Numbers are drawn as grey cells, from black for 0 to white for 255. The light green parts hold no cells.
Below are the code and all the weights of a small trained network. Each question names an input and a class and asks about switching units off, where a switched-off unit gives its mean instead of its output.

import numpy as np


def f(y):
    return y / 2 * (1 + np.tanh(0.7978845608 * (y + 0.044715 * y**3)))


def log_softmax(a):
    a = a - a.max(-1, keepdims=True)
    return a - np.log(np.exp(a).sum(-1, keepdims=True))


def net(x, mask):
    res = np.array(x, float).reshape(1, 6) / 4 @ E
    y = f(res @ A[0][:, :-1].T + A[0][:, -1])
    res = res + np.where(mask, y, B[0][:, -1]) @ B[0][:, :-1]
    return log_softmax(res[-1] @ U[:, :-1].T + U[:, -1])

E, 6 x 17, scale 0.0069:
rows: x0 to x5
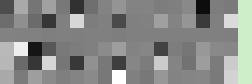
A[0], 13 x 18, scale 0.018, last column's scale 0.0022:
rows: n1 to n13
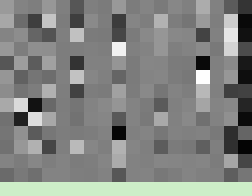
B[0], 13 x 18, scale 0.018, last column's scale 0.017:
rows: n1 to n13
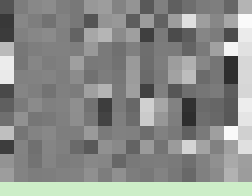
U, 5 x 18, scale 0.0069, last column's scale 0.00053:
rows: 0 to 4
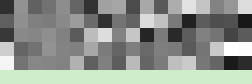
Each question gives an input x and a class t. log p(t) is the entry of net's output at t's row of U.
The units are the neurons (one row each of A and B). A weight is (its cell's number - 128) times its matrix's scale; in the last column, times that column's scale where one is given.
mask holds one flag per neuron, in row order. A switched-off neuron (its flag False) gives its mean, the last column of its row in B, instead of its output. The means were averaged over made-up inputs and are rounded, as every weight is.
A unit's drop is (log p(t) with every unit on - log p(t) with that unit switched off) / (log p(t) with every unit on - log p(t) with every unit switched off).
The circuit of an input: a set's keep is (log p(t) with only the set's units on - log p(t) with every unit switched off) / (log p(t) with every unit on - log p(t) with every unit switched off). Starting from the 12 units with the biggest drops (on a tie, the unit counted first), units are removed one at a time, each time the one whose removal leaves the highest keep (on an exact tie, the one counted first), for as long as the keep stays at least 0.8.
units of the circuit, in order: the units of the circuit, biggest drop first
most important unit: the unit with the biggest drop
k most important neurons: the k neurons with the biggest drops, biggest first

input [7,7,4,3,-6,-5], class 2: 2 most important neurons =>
[n3; n2]
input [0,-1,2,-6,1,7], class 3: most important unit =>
n4
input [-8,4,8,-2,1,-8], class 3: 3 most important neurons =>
[n10; n5; n13]
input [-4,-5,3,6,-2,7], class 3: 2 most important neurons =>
[n4; n9]
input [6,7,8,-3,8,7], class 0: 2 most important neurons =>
[n2; n7]
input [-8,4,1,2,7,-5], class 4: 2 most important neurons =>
[n6; n11]
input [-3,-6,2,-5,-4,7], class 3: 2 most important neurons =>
[n4; n3]
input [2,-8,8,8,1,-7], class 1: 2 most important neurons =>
[n8; n3]
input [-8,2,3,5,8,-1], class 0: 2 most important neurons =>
[n2; n5]
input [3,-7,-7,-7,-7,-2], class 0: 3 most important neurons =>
[n11; n8; n3]
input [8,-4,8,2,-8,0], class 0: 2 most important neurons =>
[n11; n6]
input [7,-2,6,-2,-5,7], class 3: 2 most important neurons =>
[n4; n6]
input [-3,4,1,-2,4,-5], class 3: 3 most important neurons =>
[n10; n11; n7]
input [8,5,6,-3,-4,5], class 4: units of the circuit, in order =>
[n5]
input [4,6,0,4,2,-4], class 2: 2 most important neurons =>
[n3; n9]
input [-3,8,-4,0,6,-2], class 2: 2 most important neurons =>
[n3; n11]
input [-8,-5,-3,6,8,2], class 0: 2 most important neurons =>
[n2; n5]
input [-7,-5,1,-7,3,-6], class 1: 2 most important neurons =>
[n9; n5]
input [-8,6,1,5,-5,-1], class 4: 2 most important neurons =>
[n6; n2]
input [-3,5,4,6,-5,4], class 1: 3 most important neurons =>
[n8; n2; n7]
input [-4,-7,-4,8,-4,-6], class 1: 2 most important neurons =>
[n8; n3]
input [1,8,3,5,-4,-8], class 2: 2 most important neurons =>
[n3; n4]
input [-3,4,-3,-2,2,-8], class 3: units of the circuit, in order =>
[n10]
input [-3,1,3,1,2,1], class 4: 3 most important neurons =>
[n11; n6; n9]
